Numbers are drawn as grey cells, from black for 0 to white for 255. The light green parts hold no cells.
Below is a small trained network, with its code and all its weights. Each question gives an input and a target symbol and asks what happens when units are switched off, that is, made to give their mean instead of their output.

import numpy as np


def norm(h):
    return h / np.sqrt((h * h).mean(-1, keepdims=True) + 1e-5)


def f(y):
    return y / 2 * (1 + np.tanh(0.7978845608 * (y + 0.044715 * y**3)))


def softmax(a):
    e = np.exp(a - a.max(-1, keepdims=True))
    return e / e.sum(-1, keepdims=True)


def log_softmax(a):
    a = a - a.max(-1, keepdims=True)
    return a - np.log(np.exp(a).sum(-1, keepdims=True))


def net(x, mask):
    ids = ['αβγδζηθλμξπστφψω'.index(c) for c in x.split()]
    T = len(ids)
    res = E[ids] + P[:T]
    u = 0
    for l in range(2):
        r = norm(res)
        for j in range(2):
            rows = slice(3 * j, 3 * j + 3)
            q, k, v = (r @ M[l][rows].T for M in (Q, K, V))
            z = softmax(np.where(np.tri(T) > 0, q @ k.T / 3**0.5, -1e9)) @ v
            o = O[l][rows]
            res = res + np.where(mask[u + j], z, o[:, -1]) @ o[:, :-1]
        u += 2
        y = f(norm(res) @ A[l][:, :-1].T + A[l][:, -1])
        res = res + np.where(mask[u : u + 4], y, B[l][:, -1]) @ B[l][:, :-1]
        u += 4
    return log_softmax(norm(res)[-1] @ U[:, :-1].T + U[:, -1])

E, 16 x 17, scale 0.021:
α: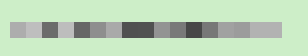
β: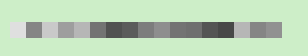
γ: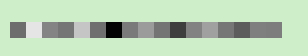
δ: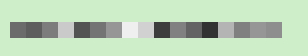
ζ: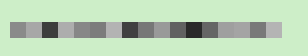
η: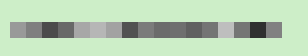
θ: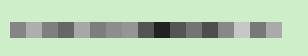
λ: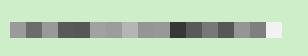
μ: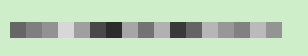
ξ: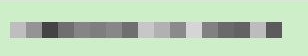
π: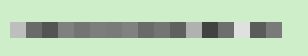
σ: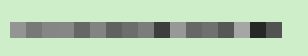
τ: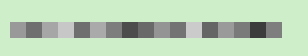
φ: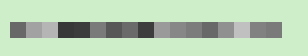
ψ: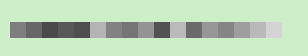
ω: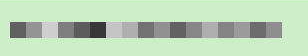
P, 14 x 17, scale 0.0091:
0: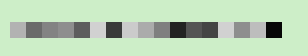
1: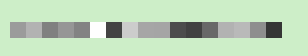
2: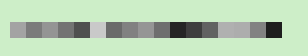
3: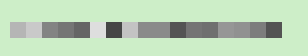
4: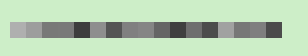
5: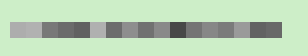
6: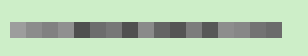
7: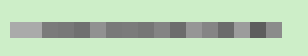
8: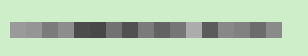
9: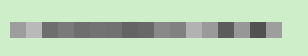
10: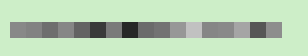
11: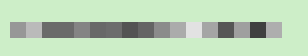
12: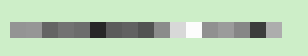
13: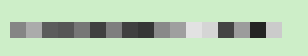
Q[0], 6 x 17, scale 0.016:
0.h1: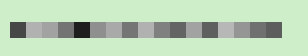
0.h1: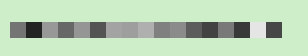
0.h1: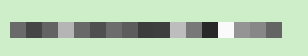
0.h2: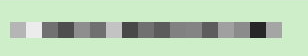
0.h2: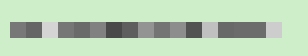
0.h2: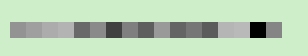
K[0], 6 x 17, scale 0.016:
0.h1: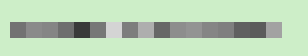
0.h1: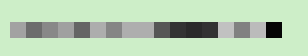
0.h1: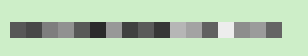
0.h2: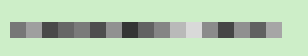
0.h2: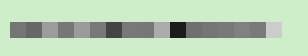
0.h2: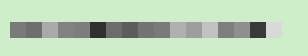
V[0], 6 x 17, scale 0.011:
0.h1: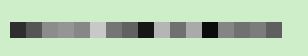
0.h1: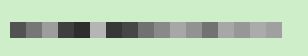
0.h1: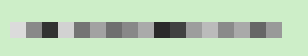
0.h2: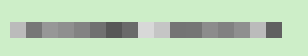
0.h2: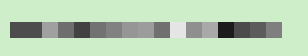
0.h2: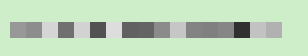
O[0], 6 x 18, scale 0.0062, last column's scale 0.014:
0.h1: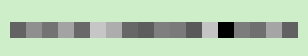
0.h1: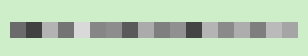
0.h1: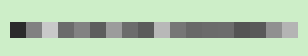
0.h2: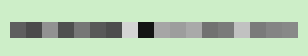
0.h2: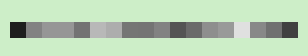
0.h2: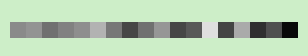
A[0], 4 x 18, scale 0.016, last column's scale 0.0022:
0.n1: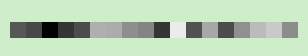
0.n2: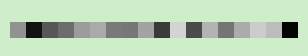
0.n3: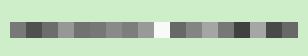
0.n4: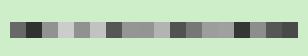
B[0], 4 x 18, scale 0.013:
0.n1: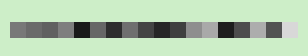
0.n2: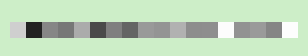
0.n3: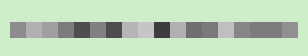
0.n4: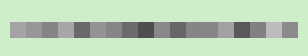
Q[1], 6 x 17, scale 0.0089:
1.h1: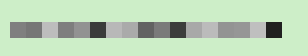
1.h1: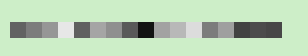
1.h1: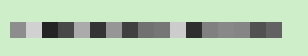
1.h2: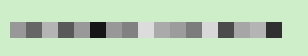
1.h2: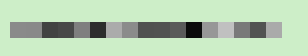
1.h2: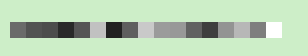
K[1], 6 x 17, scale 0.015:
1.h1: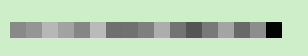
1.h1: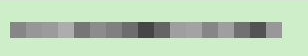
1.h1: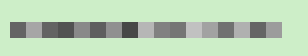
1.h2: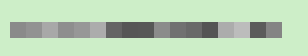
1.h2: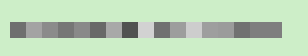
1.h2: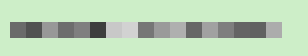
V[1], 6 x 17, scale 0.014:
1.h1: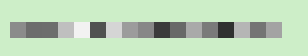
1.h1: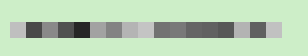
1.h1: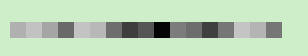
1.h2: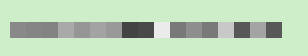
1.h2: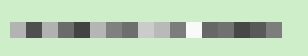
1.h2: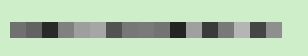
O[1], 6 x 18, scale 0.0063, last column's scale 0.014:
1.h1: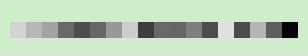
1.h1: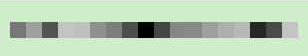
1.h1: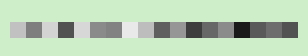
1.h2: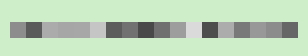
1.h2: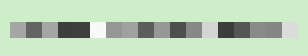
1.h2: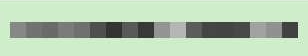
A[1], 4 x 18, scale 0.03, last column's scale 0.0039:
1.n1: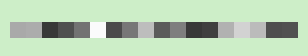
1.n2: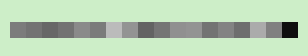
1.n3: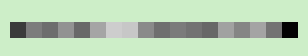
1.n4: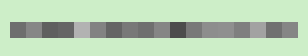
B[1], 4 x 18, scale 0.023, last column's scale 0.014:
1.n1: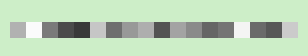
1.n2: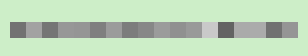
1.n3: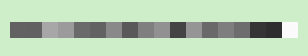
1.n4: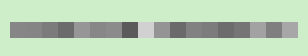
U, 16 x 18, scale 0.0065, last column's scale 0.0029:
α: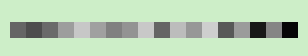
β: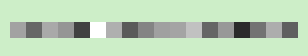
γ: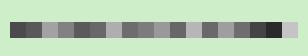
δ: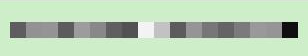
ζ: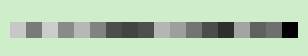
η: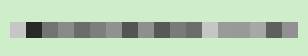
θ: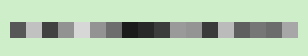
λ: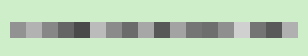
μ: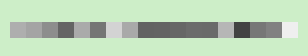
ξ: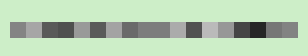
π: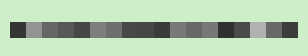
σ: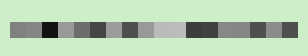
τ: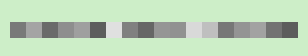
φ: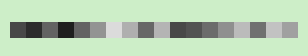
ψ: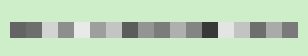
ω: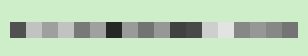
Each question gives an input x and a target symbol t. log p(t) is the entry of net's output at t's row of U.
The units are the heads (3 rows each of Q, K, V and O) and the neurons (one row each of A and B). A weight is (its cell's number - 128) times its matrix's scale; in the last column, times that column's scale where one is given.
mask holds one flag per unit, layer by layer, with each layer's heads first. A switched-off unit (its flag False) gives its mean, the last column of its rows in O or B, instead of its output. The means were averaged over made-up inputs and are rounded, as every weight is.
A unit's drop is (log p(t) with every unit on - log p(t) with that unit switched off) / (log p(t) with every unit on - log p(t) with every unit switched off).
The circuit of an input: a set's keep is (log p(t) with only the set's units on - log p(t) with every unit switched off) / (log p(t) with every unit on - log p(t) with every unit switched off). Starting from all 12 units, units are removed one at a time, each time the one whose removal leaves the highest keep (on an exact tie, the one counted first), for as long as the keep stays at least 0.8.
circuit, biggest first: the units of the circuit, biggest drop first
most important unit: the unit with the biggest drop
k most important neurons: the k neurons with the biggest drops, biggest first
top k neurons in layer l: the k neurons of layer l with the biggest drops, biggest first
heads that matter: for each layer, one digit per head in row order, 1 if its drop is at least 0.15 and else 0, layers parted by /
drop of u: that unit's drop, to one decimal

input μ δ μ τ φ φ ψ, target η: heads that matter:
10 / 00
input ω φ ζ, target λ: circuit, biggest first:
1.n1
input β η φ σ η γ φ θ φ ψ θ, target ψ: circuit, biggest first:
0.h1, 0.n1
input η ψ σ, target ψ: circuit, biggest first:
0.h1, 0.n1, 0.h2
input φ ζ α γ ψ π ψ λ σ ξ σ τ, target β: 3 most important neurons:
0.n2, 0.n1, 1.n3
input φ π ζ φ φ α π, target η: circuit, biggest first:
0.h1, 0.n2, 0.n1
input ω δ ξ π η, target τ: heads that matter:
01 / 00
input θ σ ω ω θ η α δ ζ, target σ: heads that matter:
11 / 00
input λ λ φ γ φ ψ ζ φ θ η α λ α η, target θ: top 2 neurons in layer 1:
1.n3, 1.n1
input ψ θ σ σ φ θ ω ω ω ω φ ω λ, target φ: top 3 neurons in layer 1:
1.n3, 1.n1, 1.n4
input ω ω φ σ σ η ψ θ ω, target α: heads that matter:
10 / 10
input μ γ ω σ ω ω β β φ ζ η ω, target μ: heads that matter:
11 / 11
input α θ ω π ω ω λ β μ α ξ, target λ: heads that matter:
00 / 00
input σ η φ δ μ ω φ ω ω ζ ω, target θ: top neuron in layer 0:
0.n2
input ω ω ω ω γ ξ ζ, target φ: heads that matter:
11 / 00
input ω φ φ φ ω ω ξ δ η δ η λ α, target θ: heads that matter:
11 / 10
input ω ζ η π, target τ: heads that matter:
11 / 00
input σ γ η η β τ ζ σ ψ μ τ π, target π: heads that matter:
10 / 00
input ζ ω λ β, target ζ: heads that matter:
10 / 00
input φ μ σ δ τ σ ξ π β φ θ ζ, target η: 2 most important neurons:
0.n1, 0.n2
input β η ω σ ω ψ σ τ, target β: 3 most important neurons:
0.n1, 1.n3, 0.n2
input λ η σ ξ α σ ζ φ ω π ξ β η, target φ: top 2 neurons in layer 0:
0.n2, 0.n1
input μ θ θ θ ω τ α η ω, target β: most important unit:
1.h2
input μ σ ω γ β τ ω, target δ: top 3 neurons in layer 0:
0.n2, 0.n1, 0.n3
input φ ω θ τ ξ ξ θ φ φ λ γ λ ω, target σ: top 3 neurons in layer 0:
0.n2, 0.n1, 0.n3
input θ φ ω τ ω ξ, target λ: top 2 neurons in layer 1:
1.n1, 1.n3
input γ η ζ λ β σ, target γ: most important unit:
0.h1
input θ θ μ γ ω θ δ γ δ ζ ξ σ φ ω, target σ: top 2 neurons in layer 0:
0.n2, 0.n1
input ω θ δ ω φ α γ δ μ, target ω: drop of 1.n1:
0.2
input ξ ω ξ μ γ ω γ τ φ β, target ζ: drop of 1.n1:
0.3
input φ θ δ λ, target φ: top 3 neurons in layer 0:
0.n1, 0.n2, 0.n3
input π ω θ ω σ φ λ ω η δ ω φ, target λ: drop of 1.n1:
0.1
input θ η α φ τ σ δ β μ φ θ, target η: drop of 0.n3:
0.0
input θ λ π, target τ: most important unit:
0.h2
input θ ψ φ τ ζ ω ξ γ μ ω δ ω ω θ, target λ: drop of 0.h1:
0.1
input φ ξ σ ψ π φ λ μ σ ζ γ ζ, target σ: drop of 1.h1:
0.1
